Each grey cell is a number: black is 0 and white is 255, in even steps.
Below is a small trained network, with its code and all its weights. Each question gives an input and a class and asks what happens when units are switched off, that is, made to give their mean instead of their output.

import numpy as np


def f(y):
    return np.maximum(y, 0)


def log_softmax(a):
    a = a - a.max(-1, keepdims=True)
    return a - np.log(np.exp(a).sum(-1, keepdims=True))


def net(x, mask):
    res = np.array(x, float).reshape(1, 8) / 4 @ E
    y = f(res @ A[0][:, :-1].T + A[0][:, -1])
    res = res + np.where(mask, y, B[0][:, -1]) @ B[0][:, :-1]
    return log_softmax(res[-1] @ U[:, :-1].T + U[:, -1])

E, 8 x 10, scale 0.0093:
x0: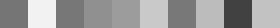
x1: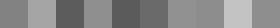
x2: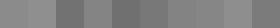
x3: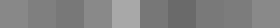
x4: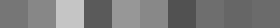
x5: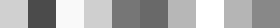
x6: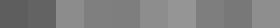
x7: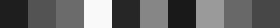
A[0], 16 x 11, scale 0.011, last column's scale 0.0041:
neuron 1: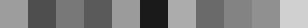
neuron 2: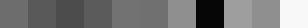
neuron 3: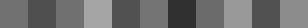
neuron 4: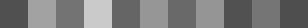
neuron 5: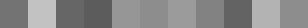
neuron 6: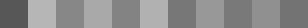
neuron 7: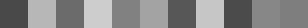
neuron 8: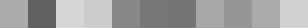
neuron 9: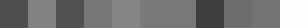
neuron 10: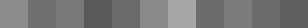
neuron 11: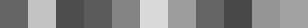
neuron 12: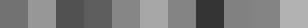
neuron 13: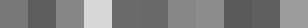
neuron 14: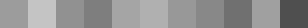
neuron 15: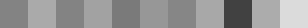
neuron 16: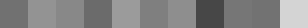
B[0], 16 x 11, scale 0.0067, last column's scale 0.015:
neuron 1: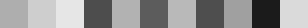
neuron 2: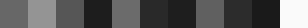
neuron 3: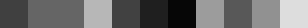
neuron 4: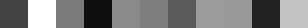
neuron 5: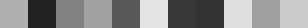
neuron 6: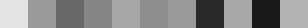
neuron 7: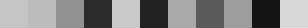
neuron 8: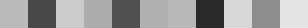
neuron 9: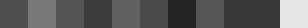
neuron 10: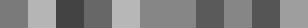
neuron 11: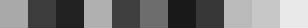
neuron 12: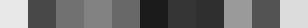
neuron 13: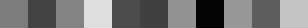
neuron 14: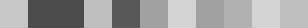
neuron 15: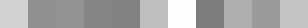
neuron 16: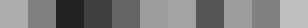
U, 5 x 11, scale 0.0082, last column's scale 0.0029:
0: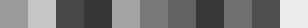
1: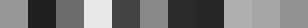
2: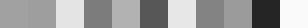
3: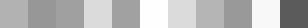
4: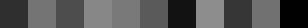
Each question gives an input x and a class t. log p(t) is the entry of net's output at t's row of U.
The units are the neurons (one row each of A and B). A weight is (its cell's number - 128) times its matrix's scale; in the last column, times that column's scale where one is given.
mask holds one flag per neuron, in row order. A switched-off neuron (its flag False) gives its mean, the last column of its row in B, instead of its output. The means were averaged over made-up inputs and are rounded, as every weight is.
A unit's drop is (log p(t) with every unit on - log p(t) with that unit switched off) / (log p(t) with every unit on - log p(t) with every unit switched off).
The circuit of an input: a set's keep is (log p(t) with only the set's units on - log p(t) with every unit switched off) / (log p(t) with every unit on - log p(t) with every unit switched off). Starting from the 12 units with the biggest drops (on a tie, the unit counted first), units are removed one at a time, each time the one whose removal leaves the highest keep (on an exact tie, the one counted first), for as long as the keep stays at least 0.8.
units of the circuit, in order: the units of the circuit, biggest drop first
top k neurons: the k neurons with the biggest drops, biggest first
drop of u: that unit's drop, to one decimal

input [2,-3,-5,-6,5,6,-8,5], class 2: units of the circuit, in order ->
(neuron 11)
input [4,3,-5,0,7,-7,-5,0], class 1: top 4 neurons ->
(neuron 11; neuron 5; neuron 1; neuron 12)
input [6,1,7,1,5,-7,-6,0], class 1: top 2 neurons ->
(neuron 11; neuron 5)
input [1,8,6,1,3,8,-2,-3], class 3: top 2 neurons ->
(neuron 2; neuron 7)
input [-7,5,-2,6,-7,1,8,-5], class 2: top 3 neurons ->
(neuron 1; neuron 11; neuron 9)
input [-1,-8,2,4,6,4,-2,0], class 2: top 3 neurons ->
(neuron 11; neuron 5; neuron 3)
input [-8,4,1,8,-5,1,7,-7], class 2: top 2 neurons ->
(neuron 1; neuron 11)
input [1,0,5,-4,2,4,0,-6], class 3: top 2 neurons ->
(neuron 2; neuron 7)
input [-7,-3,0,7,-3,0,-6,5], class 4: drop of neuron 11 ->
0.2
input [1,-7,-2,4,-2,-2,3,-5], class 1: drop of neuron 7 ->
0.3
